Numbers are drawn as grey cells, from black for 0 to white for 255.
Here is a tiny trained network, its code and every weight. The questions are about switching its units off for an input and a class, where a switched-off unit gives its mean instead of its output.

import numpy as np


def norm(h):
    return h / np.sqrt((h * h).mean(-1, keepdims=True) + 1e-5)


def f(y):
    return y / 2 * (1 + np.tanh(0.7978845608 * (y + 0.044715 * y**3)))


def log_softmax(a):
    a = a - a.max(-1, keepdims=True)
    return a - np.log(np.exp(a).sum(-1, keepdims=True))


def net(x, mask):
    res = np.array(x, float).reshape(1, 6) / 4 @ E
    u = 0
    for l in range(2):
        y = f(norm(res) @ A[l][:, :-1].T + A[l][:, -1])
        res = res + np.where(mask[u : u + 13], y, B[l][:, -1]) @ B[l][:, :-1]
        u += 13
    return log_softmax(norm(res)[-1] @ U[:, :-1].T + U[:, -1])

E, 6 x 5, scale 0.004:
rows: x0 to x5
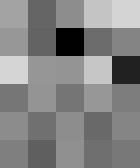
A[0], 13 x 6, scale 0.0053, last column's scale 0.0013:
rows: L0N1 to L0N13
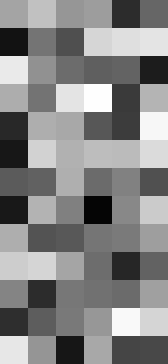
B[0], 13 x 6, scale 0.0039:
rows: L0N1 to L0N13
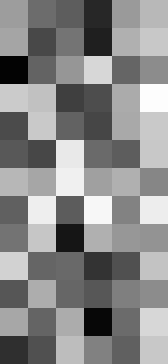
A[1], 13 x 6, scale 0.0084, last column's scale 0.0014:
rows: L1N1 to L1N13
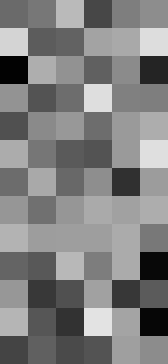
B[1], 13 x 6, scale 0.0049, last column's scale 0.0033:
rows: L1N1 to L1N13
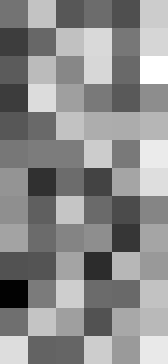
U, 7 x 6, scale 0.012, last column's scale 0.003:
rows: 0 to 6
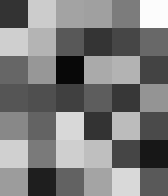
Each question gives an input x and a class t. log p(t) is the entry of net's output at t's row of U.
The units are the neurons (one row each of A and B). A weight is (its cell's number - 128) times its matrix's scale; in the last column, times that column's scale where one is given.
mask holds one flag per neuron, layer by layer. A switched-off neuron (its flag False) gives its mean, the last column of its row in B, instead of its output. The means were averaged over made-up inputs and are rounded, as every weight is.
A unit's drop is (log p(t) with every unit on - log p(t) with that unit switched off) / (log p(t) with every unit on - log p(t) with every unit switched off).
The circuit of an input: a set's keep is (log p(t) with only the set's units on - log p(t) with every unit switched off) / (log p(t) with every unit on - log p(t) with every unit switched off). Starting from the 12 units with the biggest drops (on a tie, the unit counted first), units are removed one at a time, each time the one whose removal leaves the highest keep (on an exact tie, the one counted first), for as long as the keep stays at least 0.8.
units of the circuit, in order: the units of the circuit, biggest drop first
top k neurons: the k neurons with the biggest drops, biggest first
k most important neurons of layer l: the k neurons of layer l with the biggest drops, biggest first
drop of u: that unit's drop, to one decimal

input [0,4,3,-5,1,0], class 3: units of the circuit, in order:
[L0N13]
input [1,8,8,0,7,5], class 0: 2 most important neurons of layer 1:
[L1N11 L1N4]
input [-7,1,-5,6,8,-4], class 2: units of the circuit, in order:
[L1N11 L1N13]
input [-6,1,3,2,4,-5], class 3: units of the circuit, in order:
[L0N3 L1N7]
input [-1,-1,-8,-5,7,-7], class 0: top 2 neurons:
[L0N8 L1N3]
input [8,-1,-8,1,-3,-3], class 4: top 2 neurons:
[L0N12 L0N6]
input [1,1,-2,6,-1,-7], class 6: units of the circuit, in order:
[L0N2 L1N13]
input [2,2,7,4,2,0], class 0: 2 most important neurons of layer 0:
[L0N12 L0N3]
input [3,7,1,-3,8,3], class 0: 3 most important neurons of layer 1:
[L1N11 L1N4 L1N12]
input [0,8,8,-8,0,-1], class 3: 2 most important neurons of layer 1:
[L1N7 L1N3]
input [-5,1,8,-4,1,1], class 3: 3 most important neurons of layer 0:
[L0N3 L0N13 L0N12]
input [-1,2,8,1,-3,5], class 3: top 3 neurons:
[L1N11 L0N13 L0N3]
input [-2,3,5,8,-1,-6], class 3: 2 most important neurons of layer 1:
[L1N11 L1N7]
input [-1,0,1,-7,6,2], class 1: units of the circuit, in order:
[L1N11]
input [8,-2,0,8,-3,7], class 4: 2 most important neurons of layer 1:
[L1N10 L1N13]
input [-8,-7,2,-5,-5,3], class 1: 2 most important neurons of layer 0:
[L0N10 L0N13]
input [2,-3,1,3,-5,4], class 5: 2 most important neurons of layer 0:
[L0N4 L0N13]
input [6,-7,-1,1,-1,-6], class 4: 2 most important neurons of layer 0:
[L0N6 L0N8]
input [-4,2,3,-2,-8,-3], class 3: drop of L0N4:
0.1
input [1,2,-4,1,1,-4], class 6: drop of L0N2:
0.4
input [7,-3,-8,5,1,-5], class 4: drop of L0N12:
0.2
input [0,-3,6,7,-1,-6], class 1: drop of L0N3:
0.0
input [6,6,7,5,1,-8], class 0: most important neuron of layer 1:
[L1N12]
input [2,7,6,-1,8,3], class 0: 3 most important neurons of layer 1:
[L1N11 L1N4 L1N12]
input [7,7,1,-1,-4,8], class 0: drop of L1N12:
0.2
